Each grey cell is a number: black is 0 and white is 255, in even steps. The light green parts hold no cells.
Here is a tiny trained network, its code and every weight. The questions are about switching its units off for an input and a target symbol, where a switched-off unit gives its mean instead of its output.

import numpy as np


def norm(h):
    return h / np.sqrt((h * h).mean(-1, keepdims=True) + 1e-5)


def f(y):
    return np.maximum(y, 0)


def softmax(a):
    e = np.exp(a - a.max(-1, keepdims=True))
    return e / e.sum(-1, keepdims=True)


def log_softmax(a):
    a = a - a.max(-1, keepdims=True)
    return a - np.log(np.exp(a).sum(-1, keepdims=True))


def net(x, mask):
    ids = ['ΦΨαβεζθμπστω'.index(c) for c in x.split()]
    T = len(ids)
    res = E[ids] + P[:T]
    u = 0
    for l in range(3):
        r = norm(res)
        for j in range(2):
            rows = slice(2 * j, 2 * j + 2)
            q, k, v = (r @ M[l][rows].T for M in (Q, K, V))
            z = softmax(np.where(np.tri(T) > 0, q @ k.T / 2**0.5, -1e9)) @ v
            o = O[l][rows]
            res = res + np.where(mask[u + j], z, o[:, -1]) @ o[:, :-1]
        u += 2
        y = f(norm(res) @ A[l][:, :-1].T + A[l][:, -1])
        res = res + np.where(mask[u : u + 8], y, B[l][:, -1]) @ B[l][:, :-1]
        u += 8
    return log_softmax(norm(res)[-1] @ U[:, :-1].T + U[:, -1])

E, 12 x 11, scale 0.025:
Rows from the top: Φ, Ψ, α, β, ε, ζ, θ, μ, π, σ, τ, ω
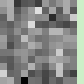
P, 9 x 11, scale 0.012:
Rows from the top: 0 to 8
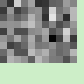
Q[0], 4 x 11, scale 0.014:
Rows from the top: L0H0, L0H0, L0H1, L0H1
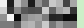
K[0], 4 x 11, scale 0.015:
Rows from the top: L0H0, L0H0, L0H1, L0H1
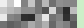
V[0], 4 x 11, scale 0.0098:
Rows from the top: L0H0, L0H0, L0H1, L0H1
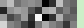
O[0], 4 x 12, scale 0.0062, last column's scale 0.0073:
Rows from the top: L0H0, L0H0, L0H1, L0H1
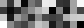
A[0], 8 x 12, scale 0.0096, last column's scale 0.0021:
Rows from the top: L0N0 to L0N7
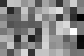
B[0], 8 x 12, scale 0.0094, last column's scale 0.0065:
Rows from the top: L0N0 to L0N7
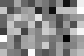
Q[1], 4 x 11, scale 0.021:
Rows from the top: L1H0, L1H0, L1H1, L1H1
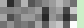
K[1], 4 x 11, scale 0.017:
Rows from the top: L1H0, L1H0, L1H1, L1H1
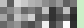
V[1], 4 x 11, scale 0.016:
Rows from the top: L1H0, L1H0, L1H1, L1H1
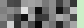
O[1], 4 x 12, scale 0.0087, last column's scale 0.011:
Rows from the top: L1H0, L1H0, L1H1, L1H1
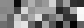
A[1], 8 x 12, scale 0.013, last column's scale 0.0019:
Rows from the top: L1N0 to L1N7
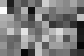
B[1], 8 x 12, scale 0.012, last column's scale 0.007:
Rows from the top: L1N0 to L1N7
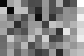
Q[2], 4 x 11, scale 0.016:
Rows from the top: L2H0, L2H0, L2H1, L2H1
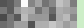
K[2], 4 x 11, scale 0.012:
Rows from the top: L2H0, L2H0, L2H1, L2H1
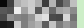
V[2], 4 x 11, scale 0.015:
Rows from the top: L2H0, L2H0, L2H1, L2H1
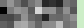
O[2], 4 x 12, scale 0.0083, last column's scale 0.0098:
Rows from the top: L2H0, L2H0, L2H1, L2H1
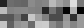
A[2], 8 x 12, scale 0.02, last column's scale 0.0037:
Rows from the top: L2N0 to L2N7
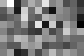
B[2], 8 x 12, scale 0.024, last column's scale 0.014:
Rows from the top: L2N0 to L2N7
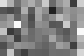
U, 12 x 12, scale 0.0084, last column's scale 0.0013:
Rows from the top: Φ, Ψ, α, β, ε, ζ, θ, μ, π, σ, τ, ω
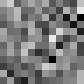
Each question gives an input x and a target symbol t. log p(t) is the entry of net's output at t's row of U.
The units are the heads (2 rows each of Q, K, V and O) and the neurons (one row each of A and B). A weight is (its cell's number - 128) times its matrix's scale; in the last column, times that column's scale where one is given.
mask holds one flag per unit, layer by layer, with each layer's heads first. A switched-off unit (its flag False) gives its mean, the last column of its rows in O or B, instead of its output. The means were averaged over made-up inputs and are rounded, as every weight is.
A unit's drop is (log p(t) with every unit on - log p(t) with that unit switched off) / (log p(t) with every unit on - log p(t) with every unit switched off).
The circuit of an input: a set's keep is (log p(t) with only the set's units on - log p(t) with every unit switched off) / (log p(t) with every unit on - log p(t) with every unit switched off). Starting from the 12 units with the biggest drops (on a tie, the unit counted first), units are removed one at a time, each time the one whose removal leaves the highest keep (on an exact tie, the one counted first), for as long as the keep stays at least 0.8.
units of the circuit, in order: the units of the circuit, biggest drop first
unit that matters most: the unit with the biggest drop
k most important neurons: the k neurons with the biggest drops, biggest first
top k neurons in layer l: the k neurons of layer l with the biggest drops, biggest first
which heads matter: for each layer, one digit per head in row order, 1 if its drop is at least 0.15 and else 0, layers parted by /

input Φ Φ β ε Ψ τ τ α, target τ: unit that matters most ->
L0H1
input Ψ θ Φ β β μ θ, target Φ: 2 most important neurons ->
[L2N0; L1N5]
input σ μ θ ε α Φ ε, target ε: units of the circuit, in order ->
[L1H1; L0N4]
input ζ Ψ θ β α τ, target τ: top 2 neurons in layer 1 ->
[L1N1; L1N2]
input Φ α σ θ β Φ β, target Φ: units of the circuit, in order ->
[L0H1; L2N0]
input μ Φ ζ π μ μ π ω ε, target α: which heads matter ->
10 / 00 / 00
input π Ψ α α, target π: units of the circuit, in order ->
[L0H0; L2N1]
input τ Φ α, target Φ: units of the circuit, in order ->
[L0H1; L2N0]
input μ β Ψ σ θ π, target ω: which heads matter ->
00 / 01 / 00
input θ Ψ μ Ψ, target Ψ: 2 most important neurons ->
[L2N3; L0N2]
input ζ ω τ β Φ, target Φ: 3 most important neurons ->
[L2N0; L0N5; L0N6]
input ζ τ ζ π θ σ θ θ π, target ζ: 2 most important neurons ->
[L0N7; L2N5]
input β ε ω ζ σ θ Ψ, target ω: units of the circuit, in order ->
[L2N7; L2H0]
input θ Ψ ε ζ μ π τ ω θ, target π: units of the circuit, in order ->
[L0H0]
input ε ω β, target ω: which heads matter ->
01 / 00 / 10
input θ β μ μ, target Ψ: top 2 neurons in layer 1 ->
[L1N4; L1N2]
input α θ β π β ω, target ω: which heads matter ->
00 / 00 / 00
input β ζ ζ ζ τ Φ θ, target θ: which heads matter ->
11 / 10 / 00
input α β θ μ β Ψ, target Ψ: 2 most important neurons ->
[L0N2; L2N3]
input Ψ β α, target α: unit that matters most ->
L0N4
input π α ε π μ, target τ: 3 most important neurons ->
[L0N3; L2N4; L0N4]
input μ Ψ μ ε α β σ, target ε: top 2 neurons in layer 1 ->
[L1N2; L1N1]
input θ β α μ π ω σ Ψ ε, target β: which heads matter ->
00 / 01 / 00
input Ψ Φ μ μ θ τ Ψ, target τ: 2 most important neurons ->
[L1N2; L2N4]
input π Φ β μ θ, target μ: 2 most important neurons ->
[L0N3; L2N2]
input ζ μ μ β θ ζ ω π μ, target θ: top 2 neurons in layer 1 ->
[L1N4; L1N5]
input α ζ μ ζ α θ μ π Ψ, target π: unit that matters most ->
L0H0
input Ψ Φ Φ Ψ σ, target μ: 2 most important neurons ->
[L0N3; L2N2]
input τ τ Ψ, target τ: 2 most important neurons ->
[L1N1; L1N2]
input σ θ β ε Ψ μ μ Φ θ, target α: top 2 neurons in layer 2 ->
[L2N4; L2N0]
